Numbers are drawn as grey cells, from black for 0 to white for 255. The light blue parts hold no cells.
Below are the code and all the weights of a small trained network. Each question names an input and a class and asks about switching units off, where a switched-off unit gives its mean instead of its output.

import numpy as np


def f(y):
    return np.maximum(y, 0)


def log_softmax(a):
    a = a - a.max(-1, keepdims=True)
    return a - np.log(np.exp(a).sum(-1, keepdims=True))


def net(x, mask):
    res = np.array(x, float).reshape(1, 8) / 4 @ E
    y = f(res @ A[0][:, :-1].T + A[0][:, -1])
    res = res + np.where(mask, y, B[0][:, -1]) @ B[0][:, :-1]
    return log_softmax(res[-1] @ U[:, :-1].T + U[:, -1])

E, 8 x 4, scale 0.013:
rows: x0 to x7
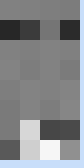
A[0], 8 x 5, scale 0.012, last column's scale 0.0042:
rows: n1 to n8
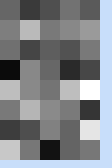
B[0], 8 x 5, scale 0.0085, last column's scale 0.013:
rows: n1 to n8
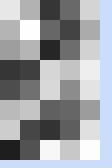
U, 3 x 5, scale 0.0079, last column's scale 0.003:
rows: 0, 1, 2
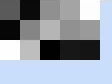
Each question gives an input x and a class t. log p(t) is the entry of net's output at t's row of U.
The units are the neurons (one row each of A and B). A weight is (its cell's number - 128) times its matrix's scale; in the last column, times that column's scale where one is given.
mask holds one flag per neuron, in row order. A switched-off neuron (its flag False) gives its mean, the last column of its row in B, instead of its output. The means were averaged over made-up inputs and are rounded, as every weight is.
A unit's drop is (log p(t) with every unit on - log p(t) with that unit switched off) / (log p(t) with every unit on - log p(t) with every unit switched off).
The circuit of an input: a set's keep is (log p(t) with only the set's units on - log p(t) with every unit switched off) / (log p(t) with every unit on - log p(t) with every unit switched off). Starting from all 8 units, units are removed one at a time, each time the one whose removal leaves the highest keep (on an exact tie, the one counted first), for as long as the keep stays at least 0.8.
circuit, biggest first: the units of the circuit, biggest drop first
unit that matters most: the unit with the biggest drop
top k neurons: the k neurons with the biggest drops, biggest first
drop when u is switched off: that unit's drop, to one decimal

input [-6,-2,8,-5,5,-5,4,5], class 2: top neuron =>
(n8)
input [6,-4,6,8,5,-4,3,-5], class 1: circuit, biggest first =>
(n7; n8)
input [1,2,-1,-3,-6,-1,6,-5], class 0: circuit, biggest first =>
(n8; n5)
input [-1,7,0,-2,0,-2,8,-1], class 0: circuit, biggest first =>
(n4; n7)
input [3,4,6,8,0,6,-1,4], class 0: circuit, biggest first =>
(n7; n8; n2)
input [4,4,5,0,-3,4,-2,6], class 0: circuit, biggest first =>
(n7; n8; n2)
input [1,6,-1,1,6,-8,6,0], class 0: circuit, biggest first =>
(n4; n7; n5)
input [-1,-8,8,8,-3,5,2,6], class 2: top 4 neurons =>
(n8; n2; n4; n6)
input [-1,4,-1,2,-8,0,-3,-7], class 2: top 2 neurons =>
(n1; n3)
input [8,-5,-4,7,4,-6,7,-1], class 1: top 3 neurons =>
(n8; n1; n7)
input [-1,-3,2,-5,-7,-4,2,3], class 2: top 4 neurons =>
(n8; n4; n2; n6)
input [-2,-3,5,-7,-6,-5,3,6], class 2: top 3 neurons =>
(n8; n4; n2)
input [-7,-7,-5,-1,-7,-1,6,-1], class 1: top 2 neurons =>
(n8; n5)
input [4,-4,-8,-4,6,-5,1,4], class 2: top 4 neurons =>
(n8; n4; n2; n6)
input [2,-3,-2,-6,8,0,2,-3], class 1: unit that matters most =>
n7
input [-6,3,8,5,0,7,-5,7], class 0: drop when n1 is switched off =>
-0.1
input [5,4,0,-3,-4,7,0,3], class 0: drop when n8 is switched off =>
0.2
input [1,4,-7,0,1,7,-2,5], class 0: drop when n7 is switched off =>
0.3
